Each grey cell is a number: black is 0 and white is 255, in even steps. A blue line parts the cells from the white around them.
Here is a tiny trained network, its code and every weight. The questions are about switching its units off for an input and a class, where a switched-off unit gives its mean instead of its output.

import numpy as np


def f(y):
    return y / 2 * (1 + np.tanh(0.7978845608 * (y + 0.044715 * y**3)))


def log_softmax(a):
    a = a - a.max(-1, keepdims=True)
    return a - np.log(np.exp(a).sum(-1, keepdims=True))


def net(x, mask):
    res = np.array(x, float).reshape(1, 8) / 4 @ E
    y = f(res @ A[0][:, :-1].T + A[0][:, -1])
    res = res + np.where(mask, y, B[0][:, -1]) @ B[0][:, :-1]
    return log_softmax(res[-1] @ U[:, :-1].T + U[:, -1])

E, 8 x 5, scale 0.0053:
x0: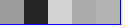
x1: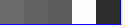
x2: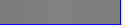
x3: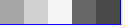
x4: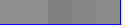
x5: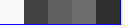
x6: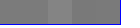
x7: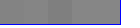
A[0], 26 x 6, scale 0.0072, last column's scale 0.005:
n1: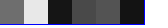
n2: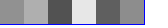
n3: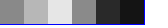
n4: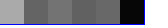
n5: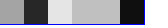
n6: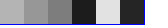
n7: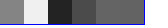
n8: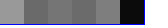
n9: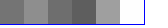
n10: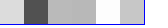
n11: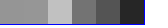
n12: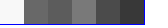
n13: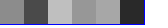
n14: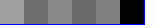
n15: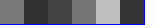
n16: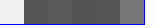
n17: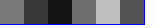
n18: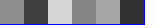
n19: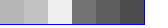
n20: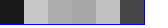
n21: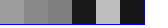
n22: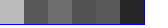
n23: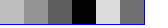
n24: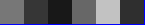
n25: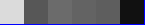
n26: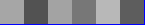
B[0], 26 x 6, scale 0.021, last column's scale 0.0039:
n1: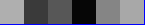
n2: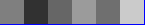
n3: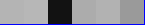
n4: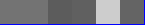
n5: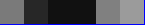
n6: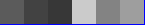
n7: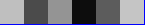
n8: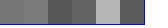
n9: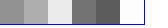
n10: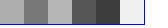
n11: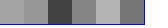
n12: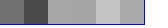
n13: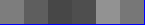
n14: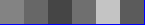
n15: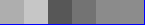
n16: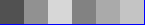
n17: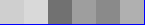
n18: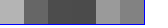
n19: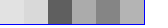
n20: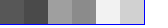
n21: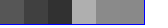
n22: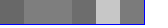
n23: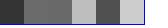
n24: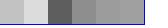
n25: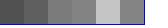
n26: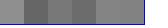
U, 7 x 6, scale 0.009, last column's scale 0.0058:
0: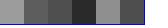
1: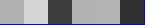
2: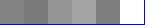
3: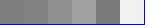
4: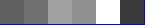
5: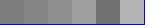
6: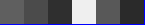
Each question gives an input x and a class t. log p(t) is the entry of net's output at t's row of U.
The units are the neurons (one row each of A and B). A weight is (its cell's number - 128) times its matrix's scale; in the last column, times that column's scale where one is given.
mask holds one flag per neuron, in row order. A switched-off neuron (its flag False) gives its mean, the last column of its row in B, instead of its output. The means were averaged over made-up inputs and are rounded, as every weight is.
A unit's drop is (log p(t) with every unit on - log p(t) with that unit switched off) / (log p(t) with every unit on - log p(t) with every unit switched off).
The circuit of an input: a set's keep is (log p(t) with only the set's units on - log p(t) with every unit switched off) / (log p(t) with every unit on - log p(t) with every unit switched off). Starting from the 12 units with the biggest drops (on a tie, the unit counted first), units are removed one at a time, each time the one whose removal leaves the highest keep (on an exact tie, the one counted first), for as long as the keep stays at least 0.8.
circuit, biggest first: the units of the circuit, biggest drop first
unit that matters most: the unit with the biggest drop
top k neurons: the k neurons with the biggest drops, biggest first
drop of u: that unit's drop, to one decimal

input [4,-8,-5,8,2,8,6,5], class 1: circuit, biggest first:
n19
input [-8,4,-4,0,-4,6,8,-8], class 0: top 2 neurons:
n1, n7
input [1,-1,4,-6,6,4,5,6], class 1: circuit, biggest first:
n17, n24
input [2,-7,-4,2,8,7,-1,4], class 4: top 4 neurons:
n16, n12, n25, n22
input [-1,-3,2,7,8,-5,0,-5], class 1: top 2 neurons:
n19, n3
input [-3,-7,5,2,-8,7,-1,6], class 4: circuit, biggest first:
n16, n12
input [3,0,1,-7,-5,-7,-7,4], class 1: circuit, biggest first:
n17, n24
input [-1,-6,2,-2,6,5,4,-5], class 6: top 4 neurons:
n23, n6, n21, n20
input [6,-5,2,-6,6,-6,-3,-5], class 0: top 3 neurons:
n5, n10, n18
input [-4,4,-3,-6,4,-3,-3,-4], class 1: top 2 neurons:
n17, n24
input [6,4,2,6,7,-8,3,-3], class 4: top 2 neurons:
n20, n7
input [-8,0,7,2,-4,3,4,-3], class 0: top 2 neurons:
n1, n7
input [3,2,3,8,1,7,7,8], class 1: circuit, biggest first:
n19, n3
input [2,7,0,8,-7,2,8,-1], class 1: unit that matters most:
n3
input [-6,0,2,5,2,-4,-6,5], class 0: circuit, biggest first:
n7, n1
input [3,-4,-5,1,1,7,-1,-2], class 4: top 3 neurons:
n16, n12, n25
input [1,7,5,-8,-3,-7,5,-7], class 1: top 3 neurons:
n17, n24, n15
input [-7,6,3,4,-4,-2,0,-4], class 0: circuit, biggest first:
n1, n7
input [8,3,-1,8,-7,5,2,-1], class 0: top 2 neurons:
n5, n10
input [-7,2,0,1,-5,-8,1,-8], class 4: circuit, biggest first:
n20
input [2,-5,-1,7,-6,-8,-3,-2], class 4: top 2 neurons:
n20, n17
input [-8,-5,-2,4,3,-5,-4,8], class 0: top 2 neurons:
n7, n1
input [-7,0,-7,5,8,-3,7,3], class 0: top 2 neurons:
n7, n1
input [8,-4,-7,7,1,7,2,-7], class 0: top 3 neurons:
n5, n10, n18
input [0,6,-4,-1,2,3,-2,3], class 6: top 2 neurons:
n2, n9
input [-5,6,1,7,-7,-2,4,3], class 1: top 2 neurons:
n3, n19
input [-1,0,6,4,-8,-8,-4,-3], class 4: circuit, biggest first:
n20
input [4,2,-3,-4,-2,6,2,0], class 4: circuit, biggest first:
n16, n12
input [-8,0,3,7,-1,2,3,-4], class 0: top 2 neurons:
n7, n1
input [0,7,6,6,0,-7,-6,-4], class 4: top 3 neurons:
n20, n10, n23
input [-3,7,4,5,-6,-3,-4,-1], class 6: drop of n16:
0.2
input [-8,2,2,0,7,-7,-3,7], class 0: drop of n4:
0.0
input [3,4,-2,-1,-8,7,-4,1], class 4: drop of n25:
0.1
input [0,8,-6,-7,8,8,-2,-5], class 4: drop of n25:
0.2
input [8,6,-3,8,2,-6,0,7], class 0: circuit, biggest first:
n5
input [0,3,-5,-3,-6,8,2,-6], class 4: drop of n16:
0.1
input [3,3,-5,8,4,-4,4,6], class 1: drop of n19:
0.1
